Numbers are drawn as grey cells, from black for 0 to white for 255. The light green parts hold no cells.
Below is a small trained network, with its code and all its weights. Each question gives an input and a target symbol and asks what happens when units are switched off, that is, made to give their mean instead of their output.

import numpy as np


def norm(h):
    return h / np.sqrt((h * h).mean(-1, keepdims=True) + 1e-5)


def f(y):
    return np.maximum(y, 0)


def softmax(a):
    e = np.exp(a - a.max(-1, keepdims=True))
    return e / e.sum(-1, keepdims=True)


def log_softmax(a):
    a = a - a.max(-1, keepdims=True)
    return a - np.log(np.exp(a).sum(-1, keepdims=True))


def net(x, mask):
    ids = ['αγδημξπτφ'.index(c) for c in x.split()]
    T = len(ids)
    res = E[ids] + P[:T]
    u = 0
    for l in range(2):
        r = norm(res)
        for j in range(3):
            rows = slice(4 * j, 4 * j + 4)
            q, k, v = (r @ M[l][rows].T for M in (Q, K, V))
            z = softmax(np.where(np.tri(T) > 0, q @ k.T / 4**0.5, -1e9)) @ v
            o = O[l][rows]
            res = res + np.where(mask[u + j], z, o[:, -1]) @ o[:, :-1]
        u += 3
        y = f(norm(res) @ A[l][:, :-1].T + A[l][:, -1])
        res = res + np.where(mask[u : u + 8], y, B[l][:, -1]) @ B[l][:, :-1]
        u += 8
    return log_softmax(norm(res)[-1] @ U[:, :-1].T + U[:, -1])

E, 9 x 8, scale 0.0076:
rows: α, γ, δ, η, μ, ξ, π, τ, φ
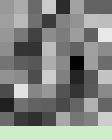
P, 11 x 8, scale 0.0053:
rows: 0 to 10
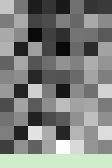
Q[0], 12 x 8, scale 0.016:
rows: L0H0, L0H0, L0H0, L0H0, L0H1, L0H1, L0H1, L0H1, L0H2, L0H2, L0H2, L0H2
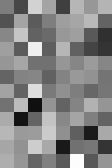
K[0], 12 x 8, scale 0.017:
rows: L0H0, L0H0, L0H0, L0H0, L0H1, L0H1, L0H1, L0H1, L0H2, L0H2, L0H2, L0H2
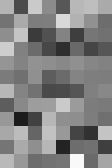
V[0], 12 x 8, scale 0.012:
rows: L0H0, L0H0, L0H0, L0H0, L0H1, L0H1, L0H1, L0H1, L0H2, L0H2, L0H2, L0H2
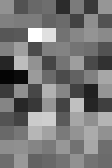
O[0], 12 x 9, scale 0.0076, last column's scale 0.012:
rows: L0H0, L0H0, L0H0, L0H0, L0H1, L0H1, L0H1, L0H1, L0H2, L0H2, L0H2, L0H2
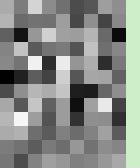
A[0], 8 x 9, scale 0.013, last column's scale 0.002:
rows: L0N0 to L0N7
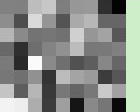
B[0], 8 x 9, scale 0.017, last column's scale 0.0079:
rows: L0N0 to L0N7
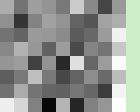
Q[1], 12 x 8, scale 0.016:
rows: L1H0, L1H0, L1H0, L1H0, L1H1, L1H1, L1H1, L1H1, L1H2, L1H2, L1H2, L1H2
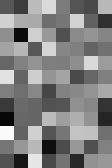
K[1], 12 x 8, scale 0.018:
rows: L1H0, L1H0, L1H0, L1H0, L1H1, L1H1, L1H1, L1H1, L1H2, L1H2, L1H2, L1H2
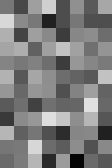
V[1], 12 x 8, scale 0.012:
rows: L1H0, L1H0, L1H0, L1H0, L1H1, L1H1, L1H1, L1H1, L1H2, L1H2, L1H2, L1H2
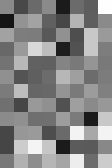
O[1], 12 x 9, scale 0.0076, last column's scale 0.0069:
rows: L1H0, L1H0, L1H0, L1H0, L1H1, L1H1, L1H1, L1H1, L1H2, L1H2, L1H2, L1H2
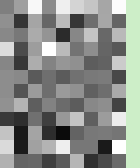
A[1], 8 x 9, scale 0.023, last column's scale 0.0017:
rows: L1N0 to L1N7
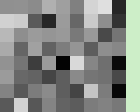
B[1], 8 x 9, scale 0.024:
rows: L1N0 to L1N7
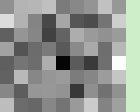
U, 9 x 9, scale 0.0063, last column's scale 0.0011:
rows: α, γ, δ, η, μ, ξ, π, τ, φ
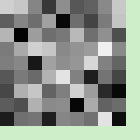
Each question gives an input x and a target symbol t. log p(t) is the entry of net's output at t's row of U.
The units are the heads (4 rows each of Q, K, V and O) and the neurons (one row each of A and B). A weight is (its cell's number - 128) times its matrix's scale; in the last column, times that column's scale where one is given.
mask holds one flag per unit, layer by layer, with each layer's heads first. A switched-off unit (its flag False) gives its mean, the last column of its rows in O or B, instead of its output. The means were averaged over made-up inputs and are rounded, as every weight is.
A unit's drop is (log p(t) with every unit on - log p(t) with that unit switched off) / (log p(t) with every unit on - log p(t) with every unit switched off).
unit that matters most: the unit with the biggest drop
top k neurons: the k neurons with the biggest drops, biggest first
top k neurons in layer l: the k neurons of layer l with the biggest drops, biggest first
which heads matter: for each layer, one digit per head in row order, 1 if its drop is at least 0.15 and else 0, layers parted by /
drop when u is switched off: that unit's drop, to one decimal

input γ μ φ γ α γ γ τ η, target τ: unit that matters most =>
L0H1
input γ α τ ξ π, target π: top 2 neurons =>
L1N4, L1N2
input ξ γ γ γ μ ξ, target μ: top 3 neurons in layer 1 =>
L1N7, L1N4, L1N1
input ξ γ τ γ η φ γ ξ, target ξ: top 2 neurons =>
L0N7, L1N4
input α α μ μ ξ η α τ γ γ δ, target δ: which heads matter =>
100 / 001
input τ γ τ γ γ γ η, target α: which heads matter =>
001 / 000
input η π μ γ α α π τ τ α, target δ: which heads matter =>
100 / 100
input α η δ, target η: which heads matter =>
010 / 100
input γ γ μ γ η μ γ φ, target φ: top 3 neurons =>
L1N4, L0N7, L1N1
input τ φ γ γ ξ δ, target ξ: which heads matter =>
010 / 000
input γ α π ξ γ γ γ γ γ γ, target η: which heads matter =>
100 / 000
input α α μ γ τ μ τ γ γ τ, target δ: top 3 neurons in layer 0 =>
L0N4, L0N1, L0N7
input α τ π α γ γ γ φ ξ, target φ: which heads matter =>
110 / 000
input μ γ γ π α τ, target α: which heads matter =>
010 / 000
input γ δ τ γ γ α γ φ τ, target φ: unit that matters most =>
L1N4
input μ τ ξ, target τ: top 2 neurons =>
L0N5, L1N4
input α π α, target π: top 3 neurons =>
L0N4, L1N4, L1N2
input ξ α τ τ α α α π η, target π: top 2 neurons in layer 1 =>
L1N4, L1N2
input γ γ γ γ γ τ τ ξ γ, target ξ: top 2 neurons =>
L1N4, L0N4
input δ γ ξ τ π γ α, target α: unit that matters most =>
L0H2
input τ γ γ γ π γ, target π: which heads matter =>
010 / 000
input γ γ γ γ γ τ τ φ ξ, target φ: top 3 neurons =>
L1N4, L0N7, L1N1
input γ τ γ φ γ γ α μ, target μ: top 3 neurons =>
L1N7, L1N4, L1N1
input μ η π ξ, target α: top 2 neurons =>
L0N7, L1N4
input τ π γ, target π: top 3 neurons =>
L1N4, L0N4, L1N2
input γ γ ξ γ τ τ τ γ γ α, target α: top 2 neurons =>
L0N7, L1N1
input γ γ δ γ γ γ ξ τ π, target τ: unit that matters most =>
L0H1
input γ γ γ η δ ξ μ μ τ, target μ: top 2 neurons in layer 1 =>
L1N7, L1N4
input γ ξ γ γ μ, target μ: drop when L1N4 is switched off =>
0.3
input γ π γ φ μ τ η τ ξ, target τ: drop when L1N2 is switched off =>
0.0
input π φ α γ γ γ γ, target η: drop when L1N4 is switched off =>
0.1
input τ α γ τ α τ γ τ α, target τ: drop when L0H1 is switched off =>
1.0
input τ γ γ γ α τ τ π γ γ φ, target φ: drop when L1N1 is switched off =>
0.2
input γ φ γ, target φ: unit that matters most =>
L0H2
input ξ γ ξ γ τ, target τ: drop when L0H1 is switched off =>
1.0
